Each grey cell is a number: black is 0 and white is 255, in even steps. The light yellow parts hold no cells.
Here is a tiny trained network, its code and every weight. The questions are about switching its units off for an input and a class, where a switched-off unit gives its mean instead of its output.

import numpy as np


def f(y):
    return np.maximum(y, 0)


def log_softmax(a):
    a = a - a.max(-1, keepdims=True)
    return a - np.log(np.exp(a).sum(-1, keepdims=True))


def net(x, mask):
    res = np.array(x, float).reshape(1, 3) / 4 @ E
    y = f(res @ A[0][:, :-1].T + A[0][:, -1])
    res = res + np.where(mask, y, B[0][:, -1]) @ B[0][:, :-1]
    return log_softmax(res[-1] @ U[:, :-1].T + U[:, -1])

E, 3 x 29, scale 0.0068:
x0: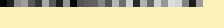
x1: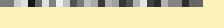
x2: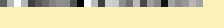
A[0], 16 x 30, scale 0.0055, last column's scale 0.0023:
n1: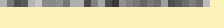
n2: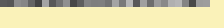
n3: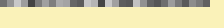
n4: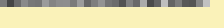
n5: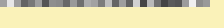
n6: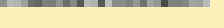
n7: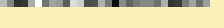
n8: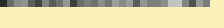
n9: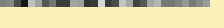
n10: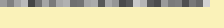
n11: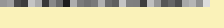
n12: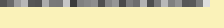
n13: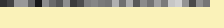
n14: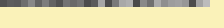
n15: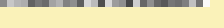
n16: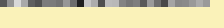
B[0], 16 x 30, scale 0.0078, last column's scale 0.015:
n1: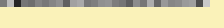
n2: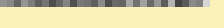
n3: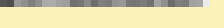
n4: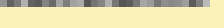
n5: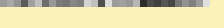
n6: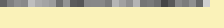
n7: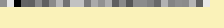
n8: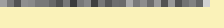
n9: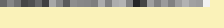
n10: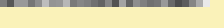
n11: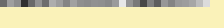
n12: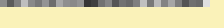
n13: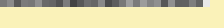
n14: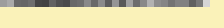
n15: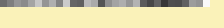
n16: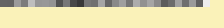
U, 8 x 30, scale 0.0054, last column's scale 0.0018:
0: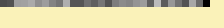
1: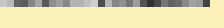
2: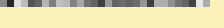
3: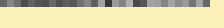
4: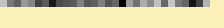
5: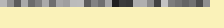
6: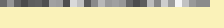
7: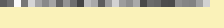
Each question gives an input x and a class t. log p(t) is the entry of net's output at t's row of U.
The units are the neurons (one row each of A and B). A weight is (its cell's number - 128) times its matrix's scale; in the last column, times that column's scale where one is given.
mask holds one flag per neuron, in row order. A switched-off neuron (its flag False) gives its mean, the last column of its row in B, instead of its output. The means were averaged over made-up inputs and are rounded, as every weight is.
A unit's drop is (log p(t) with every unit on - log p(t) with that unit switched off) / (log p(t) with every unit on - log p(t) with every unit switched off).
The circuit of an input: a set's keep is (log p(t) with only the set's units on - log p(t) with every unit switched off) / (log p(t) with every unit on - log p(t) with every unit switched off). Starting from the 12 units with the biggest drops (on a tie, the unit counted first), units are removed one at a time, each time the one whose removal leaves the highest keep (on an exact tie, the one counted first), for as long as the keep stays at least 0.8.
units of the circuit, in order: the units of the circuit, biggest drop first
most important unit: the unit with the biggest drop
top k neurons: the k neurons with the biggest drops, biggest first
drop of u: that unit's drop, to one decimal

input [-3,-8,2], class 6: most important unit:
n9
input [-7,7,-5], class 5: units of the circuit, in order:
n11, n9
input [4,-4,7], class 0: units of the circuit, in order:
n13, n9
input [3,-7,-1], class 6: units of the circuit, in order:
n9, n11
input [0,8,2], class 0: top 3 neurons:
n16, n15, n6
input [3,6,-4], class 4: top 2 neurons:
n15, n11
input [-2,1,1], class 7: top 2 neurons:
n7, n1
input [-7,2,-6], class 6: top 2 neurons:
n15, n1
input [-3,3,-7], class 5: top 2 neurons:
n11, n9
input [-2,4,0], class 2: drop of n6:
0.1
